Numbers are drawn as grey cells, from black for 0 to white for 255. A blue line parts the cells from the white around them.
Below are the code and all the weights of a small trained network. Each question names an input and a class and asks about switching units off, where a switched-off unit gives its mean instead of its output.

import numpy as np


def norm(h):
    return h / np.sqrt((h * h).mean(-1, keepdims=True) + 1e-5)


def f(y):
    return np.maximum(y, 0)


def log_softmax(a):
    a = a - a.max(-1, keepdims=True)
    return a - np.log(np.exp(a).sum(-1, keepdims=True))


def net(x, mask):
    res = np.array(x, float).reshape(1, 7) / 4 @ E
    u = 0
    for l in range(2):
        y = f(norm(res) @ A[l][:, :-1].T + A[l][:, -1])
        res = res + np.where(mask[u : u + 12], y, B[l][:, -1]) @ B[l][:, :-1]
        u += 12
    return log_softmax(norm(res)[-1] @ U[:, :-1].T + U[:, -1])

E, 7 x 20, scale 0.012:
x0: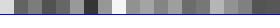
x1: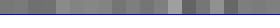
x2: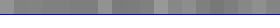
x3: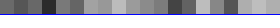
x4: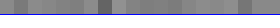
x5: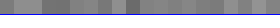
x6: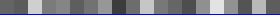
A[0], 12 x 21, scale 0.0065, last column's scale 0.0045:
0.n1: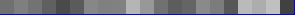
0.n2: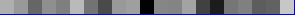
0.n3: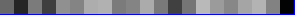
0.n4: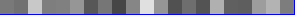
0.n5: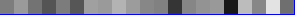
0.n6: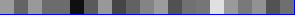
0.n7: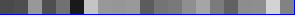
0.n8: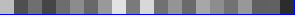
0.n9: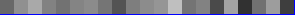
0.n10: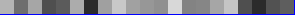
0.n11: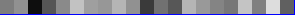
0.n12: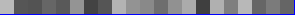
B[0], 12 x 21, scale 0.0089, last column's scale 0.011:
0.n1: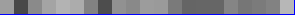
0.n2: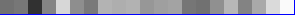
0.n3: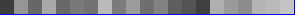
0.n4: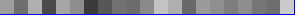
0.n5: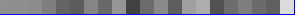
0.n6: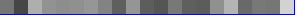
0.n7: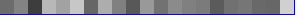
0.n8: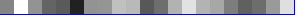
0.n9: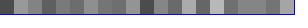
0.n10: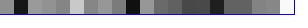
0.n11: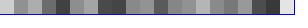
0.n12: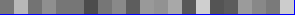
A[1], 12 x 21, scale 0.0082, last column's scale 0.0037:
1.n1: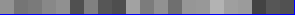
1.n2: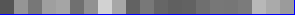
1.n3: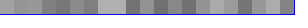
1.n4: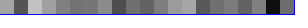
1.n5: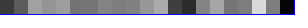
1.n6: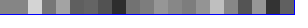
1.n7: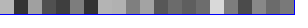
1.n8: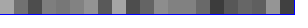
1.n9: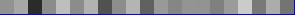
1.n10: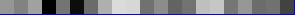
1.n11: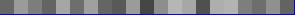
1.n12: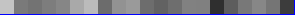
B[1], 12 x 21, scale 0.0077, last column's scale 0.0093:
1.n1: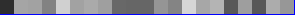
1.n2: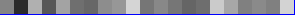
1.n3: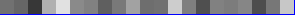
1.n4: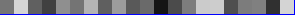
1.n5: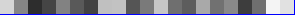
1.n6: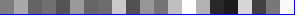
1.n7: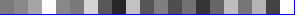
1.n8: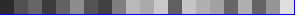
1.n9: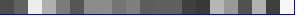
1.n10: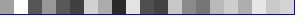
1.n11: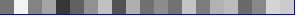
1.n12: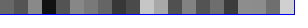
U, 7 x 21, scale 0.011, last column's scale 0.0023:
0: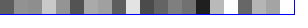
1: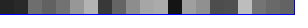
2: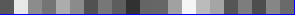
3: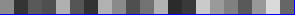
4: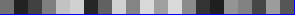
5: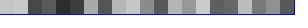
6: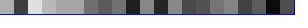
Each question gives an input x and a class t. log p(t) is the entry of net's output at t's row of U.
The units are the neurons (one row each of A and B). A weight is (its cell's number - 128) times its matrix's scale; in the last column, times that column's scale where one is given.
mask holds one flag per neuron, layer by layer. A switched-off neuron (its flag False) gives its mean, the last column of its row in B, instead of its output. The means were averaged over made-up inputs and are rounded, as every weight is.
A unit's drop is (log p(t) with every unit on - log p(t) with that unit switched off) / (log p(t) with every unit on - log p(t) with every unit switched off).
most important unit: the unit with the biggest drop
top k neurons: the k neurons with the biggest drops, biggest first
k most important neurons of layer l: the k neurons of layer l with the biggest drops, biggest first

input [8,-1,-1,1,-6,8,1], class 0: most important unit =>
0.n8
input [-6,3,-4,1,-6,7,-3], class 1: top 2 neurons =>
0.n8, 0.n3
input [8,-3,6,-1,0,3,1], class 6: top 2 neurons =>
0.n10, 0.n2
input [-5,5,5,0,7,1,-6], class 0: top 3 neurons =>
0.n2, 0.n10, 1.n9
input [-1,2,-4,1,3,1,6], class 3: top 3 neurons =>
1.n5, 0.n11, 0.n3
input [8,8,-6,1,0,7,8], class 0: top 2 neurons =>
0.n8, 1.n7
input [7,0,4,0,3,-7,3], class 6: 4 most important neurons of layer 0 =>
0.n10, 0.n2, 0.n3, 0.n12
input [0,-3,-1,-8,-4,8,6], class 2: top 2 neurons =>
1.n6, 0.n9
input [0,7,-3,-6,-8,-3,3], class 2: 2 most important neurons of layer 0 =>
0.n9, 0.n7
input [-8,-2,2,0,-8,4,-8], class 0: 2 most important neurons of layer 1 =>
1.n9, 1.n6
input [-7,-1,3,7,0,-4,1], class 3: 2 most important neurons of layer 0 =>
0.n3, 0.n10
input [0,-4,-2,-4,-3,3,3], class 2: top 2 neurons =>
1.n6, 0.n9
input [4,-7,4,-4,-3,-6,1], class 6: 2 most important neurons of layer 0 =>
0.n10, 0.n7
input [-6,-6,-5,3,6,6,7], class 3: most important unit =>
1.n5
